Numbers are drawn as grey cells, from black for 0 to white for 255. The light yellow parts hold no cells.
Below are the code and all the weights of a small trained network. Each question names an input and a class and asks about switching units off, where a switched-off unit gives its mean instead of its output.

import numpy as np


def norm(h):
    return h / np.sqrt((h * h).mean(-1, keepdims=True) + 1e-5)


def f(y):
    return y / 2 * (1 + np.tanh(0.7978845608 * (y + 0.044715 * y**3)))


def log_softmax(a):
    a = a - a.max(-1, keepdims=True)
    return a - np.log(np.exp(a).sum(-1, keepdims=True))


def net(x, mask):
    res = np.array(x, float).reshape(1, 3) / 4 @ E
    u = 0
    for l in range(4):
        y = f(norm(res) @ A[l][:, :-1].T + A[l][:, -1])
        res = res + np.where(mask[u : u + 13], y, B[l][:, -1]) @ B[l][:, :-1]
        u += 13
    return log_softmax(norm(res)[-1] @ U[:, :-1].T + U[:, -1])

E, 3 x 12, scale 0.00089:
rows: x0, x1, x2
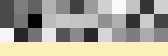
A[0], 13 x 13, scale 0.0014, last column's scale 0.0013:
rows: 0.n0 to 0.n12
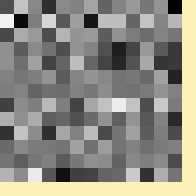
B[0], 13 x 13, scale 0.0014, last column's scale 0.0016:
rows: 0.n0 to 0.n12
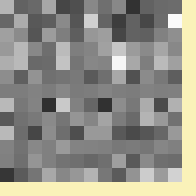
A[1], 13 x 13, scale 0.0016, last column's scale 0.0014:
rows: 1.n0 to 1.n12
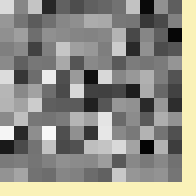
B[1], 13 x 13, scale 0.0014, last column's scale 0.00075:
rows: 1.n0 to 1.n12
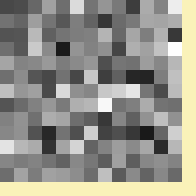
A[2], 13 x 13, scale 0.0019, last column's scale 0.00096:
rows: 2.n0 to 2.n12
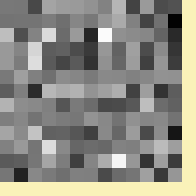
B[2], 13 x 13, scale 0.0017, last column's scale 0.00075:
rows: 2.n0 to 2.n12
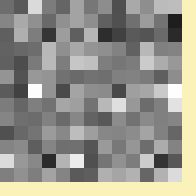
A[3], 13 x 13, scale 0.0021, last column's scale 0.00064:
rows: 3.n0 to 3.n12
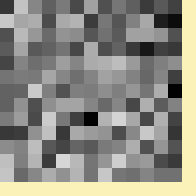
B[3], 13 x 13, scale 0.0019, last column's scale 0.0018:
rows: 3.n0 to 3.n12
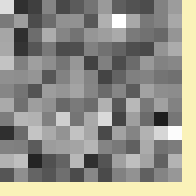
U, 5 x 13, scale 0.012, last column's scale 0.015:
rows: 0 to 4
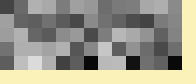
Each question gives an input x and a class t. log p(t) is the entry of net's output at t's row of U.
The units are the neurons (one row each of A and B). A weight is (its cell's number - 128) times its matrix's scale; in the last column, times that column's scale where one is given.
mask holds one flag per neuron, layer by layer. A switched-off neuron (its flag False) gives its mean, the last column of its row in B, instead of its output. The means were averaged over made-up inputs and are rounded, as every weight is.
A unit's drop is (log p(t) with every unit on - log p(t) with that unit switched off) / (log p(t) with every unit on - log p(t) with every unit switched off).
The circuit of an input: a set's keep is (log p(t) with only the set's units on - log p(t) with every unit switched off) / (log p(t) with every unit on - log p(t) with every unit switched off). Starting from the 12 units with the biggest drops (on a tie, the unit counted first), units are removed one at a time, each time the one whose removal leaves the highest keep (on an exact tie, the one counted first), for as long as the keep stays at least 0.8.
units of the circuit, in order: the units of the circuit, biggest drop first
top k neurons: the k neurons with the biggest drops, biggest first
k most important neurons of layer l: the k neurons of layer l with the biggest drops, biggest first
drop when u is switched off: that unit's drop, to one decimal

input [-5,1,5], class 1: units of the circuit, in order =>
[1.n9]
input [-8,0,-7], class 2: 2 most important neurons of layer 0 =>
[0.n1, 0.n4]
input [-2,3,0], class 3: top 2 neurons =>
[1.n3, 3.n8]
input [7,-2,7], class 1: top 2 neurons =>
[1.n9, 1.n5]
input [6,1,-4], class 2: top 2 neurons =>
[0.n1, 2.n11]
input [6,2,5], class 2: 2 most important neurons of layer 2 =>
[2.n11, 2.n0]
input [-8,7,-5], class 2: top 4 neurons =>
[0.n12, 1.n6, 1.n0, 2.n4]
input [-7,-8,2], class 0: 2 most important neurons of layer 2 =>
[2.n4, 2.n11]
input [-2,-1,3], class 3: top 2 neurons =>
[0.n1, 3.n8]
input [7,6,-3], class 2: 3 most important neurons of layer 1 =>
[1.n0, 1.n10, 1.n7]
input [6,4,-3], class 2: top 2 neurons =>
[2.n11, 1.n0]
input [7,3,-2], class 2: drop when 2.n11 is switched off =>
0.1
